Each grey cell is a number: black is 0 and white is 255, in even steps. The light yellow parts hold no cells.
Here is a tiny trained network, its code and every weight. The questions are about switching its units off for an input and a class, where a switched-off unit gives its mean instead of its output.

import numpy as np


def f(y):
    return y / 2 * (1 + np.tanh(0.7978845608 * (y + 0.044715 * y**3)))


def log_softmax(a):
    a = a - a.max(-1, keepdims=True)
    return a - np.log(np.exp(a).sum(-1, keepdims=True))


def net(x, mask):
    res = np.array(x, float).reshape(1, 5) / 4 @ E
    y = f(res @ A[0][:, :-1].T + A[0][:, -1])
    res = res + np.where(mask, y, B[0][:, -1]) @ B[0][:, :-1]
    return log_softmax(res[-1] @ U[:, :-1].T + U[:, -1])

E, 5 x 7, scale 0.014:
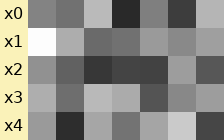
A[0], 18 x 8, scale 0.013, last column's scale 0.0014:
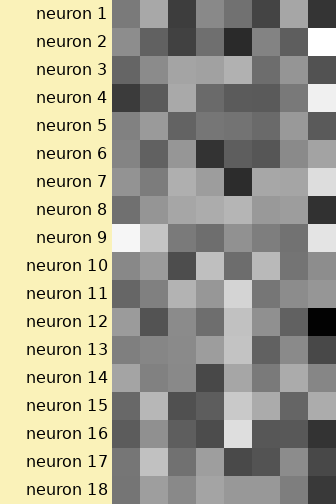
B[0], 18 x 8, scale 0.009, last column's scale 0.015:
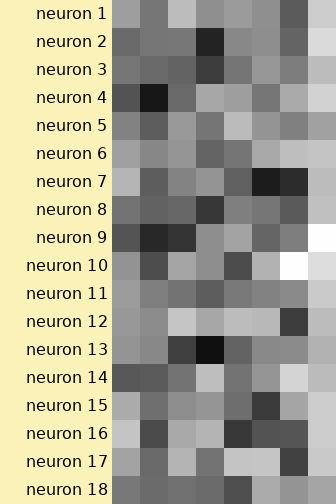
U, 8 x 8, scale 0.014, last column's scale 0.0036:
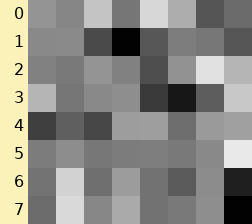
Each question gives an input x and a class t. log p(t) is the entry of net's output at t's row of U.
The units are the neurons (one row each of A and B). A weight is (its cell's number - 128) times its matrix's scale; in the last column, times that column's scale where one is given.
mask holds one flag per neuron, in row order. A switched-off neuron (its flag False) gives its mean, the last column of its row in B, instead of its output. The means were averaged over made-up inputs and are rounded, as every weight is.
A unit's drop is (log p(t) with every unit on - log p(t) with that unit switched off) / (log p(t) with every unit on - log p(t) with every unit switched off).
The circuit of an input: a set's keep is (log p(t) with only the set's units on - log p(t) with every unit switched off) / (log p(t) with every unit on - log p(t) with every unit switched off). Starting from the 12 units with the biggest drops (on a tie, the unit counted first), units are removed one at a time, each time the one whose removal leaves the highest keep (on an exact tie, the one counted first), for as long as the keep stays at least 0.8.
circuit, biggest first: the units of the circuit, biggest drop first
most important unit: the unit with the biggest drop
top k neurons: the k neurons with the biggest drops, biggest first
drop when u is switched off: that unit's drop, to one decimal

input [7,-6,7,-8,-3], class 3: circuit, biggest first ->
(neuron 16)
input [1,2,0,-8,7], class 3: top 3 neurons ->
(neuron 16; neuron 15; neuron 17)
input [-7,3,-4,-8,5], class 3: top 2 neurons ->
(neuron 15; neuron 16)
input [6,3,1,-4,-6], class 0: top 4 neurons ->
(neuron 1; neuron 17; neuron 10; neuron 5)
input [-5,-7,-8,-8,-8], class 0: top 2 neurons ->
(neuron 17; neuron 1)
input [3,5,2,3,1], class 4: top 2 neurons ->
(neuron 9; neuron 10)
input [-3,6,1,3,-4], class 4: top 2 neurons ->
(neuron 9; neuron 12)
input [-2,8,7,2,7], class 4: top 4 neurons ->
(neuron 9; neuron 17; neuron 1; neuron 14)
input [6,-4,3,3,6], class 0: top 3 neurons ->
(neuron 10; neuron 12; neuron 9)
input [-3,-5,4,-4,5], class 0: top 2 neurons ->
(neuron 9; neuron 12)
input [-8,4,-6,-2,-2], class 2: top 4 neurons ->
(neuron 10; neuron 2; neuron 15; neuron 7)
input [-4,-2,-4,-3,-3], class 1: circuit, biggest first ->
(neuron 14; neuron 13; neuron 4)
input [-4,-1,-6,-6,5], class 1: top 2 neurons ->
(neuron 13; neuron 8)
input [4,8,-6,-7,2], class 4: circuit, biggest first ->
(neuron 9)
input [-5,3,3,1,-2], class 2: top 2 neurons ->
(neuron 10; neuron 8)
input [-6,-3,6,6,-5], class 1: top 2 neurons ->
(neuron 2; neuron 16)
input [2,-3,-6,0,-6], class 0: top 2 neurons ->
(neuron 17; neuron 1)
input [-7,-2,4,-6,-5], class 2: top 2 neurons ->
(neuron 10; neuron 7)
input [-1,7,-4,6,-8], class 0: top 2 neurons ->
(neuron 17; neuron 1)
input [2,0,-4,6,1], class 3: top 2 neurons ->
(neuron 7; neuron 2)
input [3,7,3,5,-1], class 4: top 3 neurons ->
(neuron 9; neuron 14; neuron 16)
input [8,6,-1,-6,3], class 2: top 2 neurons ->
(neuron 14; neuron 6)
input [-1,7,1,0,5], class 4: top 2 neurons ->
(neuron 9; neuron 17)
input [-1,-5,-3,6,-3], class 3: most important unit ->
neuron 7
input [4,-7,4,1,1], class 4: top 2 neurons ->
(neuron 4; neuron 10)
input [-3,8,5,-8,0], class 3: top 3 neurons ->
(neuron 15; neuron 16; neuron 4)
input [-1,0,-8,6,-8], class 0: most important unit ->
neuron 17
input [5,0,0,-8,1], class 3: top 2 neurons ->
(neuron 16; neuron 10)
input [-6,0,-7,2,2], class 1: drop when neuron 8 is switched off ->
0.2
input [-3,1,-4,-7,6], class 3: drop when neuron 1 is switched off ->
0.1
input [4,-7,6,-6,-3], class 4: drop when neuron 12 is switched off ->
-0.1
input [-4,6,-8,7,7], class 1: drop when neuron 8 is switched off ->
0.3
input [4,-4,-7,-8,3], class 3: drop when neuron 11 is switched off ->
-0.1
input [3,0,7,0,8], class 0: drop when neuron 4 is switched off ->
0.0
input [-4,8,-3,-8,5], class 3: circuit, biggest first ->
(neuron 15)
